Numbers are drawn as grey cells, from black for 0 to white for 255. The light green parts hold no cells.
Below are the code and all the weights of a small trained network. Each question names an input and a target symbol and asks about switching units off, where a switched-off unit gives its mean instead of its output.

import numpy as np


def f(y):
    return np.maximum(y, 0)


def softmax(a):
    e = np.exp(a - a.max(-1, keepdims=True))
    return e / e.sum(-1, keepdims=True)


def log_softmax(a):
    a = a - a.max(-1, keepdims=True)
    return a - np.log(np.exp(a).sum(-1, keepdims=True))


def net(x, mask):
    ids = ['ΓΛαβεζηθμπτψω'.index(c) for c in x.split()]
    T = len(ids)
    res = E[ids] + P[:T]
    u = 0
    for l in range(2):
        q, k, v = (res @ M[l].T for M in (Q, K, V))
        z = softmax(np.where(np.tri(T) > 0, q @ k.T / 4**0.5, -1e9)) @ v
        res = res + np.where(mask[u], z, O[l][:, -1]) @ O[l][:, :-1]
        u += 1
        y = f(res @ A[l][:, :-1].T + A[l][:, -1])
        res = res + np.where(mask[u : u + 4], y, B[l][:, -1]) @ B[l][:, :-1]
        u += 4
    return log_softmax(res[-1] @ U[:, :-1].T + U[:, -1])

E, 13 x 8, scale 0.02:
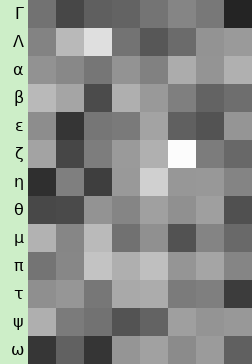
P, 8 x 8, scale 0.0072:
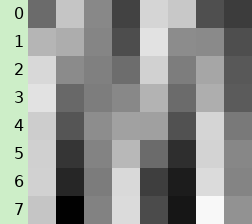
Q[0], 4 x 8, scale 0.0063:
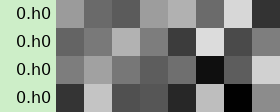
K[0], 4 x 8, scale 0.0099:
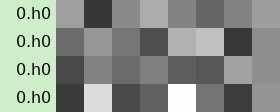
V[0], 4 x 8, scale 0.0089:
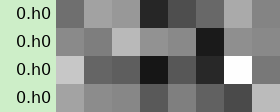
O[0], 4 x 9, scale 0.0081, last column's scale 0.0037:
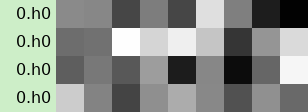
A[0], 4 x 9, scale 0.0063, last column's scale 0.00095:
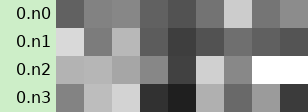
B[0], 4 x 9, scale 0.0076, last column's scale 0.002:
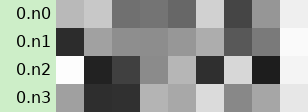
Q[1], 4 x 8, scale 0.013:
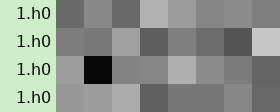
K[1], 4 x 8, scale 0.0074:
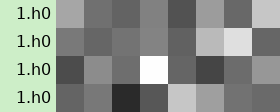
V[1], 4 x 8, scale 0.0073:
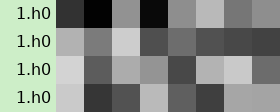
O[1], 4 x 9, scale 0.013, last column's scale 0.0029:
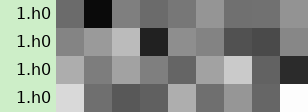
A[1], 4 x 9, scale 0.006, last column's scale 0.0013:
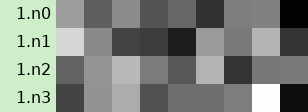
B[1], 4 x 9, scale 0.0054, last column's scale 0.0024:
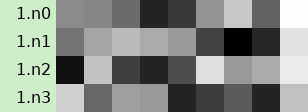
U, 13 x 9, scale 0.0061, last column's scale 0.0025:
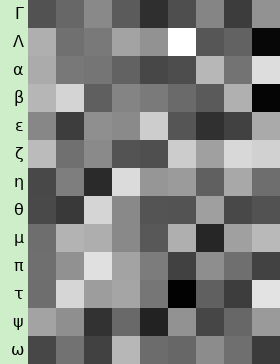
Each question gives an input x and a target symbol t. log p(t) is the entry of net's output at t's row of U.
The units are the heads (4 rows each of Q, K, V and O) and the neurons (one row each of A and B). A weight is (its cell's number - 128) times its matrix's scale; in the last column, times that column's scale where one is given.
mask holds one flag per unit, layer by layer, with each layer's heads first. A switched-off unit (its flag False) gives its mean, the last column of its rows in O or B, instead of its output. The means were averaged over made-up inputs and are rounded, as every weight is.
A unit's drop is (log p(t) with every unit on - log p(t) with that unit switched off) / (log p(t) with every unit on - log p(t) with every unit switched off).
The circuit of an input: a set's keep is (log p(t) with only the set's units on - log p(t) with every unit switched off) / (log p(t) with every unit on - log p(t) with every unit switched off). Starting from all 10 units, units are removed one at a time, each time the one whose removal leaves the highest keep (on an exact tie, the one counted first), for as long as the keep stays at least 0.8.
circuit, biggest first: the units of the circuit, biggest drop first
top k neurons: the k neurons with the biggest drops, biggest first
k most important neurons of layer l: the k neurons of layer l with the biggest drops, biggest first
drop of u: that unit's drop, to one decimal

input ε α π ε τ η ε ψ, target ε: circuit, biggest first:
[0.h0, 1.h0, 1.n1, 0.n2]
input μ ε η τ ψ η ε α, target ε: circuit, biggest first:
[0.n2, 1.h0, 0.h0]
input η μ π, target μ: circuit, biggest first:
[1.h0, 0.h0, 1.n2]
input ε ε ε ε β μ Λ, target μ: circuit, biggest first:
[0.h0]
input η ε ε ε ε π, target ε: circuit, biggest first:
[1.h0, 0.h0, 0.n2]
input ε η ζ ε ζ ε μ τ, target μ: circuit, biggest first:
[0.h0, 1.h0, 1.n2, 0.n2]
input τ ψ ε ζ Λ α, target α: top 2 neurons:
[0.n2, 1.n0]
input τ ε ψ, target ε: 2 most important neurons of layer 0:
[0.n2, 0.n3]
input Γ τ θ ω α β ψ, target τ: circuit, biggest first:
[1.h0, 1.n1, 0.n2]
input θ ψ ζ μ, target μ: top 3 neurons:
[1.n2, 0.n0, 0.n1]
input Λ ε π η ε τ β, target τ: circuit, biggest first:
[1.h0, 0.h0]
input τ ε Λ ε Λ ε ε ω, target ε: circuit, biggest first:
[1.h0, 0.h0]
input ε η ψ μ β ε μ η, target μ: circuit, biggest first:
[0.h0, 1.h0, 1.n2]
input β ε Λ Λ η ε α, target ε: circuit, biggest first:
[0.n2, 0.h0, 1.h0]
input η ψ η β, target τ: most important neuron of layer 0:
[0.n0]
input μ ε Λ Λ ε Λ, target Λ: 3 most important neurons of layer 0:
[0.n3, 0.n2, 0.n1]
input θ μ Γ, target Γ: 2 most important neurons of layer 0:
[0.n0, 0.n3]
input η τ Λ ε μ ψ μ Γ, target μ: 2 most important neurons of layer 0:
[0.n1, 0.n2]
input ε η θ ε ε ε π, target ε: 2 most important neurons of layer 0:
[0.n2, 0.n0]
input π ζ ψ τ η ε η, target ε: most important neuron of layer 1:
[1.n2]
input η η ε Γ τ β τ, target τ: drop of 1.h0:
0.8
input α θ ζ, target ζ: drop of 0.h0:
0.9
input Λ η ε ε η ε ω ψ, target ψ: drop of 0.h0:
1.1
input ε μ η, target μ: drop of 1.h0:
0.9
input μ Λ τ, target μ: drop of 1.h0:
0.9
